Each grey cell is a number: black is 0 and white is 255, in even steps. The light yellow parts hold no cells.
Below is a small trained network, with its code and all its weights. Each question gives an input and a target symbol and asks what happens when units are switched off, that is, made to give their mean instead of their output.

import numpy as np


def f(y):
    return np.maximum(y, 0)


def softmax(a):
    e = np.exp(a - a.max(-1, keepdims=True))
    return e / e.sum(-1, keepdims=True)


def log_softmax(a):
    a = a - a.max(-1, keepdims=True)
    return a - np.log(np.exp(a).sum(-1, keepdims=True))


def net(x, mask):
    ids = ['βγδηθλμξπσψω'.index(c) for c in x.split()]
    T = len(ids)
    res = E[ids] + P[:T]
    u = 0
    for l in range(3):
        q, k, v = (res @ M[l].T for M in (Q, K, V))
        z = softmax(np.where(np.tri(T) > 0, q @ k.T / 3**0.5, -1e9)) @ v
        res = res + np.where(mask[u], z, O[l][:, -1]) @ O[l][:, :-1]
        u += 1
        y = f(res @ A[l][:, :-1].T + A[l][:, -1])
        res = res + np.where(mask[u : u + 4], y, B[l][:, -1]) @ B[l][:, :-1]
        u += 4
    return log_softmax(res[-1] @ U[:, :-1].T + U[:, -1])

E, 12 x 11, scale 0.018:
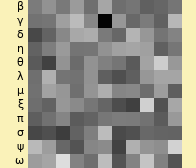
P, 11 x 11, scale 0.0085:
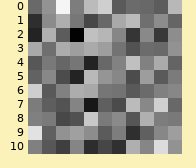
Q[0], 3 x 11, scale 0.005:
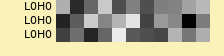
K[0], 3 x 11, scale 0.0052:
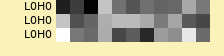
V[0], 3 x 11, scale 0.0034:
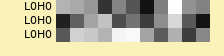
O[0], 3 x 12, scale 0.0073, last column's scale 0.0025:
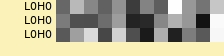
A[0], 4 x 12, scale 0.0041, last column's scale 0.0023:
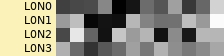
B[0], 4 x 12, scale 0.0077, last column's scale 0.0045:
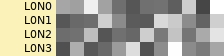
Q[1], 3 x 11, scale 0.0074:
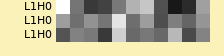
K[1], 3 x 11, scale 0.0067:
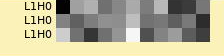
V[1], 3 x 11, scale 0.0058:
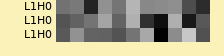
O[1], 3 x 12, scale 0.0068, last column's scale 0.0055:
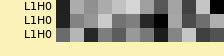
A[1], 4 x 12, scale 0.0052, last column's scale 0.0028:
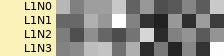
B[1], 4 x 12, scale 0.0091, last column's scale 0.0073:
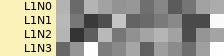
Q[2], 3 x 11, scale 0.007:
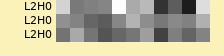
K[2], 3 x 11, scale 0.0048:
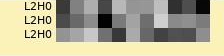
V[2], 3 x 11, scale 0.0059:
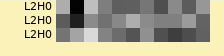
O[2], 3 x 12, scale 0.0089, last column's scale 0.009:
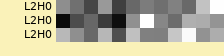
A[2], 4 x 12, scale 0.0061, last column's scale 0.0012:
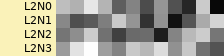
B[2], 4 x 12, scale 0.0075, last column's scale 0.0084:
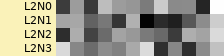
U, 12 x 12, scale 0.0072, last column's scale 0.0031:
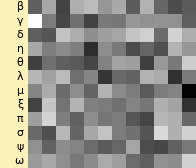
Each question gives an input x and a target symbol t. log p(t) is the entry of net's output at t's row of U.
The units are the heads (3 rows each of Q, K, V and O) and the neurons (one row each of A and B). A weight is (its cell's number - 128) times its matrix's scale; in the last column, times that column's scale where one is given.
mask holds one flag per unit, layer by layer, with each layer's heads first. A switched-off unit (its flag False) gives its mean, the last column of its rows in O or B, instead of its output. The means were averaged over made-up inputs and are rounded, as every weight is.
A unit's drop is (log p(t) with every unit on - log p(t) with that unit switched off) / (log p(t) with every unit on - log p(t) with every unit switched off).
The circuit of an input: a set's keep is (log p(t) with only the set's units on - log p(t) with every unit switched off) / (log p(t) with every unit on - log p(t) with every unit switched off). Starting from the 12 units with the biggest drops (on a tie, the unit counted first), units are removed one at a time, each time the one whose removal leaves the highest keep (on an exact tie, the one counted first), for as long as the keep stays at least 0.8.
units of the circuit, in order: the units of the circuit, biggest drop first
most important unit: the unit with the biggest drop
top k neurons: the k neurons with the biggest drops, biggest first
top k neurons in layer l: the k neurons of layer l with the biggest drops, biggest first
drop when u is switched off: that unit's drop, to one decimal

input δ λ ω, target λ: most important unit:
L0H0
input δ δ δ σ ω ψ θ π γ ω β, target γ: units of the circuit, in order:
L1H0; L0N0; L0H0
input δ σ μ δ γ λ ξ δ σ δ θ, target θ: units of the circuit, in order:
L2H0; L0H0; L1N1; L1H0
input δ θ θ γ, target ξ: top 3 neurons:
L2N0; L2N2; L1N1
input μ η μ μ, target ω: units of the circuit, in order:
L2N3; L2H0; L0H0; L1N3
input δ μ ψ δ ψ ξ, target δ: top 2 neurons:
L0N2; L2N1
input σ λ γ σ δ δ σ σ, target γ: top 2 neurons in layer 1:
L1N2; L1N0
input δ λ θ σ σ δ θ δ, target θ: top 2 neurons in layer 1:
L1N2; L1N1
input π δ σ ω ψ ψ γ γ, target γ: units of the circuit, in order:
L1H0; L2H0
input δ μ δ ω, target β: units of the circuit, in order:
L2N0; L1N3; L2N3
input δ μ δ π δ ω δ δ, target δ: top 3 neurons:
L2N1; L1N1; L1N3
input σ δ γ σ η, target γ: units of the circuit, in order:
L1H0; L2H0; L0N2
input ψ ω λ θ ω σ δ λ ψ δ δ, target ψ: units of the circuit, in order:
L2H0; L1N3
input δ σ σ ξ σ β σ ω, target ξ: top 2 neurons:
L2N2; L2N0
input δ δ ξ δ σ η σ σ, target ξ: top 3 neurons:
L1N3; L0N0; L2N2
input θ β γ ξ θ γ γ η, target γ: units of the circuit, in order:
L1H0; L2H0
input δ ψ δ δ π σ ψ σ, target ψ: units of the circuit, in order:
L2H0; L1H0; L0N1
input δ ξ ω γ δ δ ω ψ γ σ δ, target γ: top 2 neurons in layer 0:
L0N0; L0N2
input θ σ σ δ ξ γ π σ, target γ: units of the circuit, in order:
L2H0; L1H0; L0N0
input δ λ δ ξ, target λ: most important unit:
L1N1
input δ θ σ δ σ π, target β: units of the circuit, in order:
L1H0
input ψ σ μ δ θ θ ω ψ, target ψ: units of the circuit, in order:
L2H0; L0N1
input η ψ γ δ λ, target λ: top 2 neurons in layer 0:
L0N1; L0N0
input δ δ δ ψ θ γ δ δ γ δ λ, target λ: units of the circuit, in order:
L2H0; L0H0; L1H0; L0N0
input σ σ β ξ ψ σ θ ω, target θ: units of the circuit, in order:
L2H0; L0H0; L1H0; L1N1
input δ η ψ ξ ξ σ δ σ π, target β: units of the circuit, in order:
L1H0; L1N1
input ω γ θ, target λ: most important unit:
L0H0
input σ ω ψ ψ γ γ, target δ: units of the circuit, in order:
L0N2; L2N1; L0H0
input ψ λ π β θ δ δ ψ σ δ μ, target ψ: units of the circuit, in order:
L2H0; L0N1; L1N3
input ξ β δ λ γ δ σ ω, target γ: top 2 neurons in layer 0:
L0N0; L0N3
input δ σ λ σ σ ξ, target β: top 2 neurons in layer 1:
L1N1; L1N3
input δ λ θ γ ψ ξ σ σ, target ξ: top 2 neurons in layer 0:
L0N1; L0N0
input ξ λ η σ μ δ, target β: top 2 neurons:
L1N1; L0N0
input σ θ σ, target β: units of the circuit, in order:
L1H0
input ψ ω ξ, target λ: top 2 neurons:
L1N1; L0N0
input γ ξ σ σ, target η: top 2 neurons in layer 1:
L1N1; L1N2
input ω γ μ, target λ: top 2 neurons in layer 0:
L0N2; L0N0
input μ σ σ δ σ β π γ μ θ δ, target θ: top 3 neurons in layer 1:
L1N1; L1N2; L1N3
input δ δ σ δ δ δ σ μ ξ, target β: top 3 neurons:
L1N1; L0N2; L2N1
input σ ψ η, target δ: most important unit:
L0N2
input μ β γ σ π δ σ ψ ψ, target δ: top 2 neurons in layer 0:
L0N1; L0N0
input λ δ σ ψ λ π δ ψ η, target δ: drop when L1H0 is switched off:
0.2
